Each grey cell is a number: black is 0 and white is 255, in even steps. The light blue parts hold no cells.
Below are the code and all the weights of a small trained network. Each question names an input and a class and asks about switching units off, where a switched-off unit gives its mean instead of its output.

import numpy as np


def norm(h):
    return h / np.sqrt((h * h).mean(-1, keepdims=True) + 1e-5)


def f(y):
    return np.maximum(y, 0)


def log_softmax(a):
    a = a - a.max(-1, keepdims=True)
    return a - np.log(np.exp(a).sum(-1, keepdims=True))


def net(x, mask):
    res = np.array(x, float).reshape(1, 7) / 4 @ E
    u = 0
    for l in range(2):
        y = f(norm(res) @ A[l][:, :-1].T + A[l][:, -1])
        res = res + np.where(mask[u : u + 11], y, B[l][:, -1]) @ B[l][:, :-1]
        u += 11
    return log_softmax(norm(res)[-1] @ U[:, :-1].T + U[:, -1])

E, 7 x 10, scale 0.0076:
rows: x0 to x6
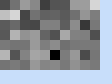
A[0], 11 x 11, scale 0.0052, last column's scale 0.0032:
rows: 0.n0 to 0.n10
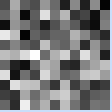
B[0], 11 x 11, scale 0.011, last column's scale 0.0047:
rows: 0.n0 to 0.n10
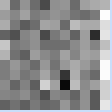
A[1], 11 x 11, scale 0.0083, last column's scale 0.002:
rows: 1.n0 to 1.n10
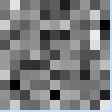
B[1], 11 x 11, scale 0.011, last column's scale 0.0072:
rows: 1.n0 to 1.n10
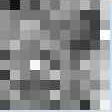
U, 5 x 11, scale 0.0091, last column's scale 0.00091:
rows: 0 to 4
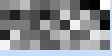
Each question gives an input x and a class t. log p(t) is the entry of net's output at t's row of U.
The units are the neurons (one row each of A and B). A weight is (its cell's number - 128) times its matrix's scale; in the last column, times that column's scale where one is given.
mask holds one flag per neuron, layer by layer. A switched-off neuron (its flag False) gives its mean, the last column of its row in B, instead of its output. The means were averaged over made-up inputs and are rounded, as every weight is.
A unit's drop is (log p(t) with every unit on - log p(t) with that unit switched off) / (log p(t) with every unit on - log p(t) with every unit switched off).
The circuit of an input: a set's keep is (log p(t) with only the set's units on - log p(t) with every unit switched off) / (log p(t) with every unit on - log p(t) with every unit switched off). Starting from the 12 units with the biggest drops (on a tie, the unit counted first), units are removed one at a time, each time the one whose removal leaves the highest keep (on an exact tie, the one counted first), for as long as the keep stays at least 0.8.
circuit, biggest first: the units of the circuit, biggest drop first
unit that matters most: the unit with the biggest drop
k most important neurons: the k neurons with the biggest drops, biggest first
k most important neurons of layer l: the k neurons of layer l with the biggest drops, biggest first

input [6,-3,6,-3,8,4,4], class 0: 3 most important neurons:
(1.n3 1.n1 0.n5)
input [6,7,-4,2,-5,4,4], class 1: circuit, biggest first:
(1.n0)
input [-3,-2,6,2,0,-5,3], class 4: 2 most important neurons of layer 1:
(1.n6 1.n7)
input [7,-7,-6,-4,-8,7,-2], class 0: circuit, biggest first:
(1.n3 1.n6)
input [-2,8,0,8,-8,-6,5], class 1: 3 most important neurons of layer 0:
(0.n3 0.n7 0.n6)
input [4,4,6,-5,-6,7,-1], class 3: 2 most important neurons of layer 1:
(1.n7 1.n9)
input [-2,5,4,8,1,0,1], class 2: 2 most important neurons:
(0.n8 0.n2)
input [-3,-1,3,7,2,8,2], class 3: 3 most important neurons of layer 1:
(1.n7 1.n9 1.n5)
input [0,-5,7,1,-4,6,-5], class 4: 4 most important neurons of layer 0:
(0.n2 0.n0 0.n3 0.n4)
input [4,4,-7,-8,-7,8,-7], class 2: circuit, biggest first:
(0.n7 1.n6)
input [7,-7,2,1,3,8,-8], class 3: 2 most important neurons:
(1.n9 1.n7)
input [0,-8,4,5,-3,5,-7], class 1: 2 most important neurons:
(0.n10 0.n9)
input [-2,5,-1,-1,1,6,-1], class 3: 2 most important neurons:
(1.n7 1.n5)
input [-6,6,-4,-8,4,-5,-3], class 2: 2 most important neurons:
(0.n7 1.n3)
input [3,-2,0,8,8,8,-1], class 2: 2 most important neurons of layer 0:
(0.n8 0.n2)
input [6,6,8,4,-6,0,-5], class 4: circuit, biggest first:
(1.n6 0.n0)
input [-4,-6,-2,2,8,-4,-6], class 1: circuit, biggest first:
(1.n8)
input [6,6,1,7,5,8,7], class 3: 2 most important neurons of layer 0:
(0.n7 0.n9)
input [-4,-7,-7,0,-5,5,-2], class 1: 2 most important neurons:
(0.n10 1.n6)
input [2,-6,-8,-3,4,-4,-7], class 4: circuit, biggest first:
(0.n5)
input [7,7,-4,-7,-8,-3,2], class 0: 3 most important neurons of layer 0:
(0.n2 0.n8 0.n10)
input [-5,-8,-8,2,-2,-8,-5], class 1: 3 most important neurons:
(1.n7 1.n9 0.n9)
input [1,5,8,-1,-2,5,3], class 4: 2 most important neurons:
(0.n0 1.n6)
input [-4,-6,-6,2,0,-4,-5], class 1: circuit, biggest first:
(1.n3 0.n10 1.n7)
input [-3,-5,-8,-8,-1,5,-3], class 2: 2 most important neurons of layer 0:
(0.n7 0.n3)
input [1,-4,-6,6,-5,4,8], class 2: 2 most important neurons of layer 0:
(0.n8 0.n3)
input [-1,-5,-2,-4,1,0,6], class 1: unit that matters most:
0.n9
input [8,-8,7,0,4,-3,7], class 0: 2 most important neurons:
(1.n3 1.n4)
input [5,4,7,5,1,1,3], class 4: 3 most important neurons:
(0.n2 1.n6 0.n0)
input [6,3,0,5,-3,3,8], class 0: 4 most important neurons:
(1.n3 1.n1 0.n7 0.n6)
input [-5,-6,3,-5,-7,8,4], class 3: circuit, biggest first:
(1.n7 1.n9)
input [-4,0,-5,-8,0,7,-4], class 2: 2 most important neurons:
(0.n7 1.n10)
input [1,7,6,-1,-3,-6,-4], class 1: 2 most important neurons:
(0.n3 1.n0)
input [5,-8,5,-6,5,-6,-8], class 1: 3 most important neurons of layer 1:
(1.n8 1.n7 1.n9)
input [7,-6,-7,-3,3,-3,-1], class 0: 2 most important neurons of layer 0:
(0.n3 0.n2)
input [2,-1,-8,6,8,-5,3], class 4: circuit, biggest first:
(0.n5)
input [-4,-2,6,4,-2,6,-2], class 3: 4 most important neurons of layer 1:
(1.n7 1.n9 1.n5 1.n3)
